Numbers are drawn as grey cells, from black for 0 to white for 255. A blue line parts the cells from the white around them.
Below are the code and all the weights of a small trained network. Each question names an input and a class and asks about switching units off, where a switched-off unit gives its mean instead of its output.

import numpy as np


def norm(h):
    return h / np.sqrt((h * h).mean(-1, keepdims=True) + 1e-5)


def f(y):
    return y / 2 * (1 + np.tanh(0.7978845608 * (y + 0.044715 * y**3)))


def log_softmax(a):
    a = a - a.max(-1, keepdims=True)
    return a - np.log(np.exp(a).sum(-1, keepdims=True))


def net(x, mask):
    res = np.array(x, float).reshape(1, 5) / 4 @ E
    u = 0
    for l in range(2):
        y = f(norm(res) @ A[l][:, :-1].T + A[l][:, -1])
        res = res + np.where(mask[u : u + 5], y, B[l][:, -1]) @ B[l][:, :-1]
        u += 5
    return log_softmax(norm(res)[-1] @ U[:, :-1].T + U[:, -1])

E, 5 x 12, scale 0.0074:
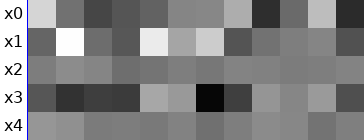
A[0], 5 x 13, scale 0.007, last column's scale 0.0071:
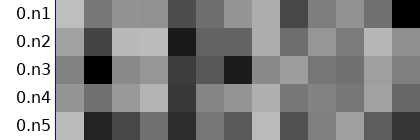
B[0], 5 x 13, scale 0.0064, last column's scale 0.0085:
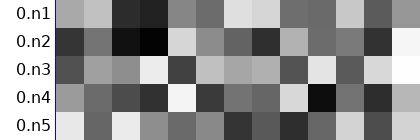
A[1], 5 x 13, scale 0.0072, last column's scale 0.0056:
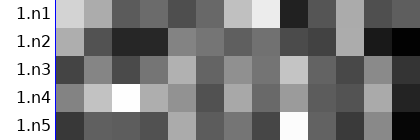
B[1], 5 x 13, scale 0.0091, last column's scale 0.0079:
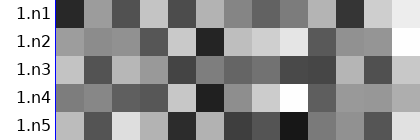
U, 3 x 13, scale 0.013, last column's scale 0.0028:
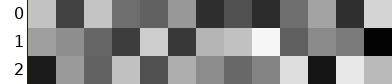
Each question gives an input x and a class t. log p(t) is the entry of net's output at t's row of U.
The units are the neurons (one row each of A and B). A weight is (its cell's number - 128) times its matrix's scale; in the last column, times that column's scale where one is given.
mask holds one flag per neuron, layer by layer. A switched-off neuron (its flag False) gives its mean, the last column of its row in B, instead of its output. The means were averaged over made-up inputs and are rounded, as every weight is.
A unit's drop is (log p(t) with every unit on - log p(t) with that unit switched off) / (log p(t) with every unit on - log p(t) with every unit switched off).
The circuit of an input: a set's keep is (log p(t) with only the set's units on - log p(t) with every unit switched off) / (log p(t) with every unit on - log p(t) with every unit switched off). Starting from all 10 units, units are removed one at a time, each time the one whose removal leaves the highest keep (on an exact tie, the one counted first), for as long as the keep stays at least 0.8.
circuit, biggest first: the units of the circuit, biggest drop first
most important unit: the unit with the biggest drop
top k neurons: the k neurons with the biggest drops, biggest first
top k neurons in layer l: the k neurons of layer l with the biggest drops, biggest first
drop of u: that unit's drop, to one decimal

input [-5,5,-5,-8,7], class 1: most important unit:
1.n4
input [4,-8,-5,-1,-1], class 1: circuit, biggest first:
(0.n2 1.n2)
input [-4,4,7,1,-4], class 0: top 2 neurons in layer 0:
(0.n3 0.n5)
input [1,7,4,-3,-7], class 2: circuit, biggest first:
(0.n2 1.n1)
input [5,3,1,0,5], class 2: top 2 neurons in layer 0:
(0.n2 0.n4)
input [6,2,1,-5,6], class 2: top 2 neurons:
(1.n1 0.n2)
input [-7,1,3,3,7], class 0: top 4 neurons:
(0.n3 0.n5 1.n1 1.n5)
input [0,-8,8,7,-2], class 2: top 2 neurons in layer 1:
(1.n5 1.n3)
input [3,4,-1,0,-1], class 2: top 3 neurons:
(0.n2 0.n4 1.n1)
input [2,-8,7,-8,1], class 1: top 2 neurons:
(0.n2 1.n2)
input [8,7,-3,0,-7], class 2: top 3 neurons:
(1.n1 0.n2 0.n4)
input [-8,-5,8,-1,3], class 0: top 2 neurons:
(0.n2 1.n5)
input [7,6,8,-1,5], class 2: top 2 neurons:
(1.n1 0.n2)
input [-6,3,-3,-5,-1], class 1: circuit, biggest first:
(1.n4)
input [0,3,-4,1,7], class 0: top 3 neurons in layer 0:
(0.n3 0.n5 0.n1)
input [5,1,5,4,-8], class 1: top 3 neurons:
(1.n2 0.n3 1.n5)
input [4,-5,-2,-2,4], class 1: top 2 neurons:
(0.n2 1.n2)
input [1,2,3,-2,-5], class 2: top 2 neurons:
(0.n2 1.n1)
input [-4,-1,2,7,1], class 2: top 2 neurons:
(0.n3 0.n2)
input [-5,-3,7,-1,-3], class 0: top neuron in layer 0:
(0.n2)
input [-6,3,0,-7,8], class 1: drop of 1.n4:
0.1
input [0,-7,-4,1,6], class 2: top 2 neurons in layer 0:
(0.n3 0.n2)
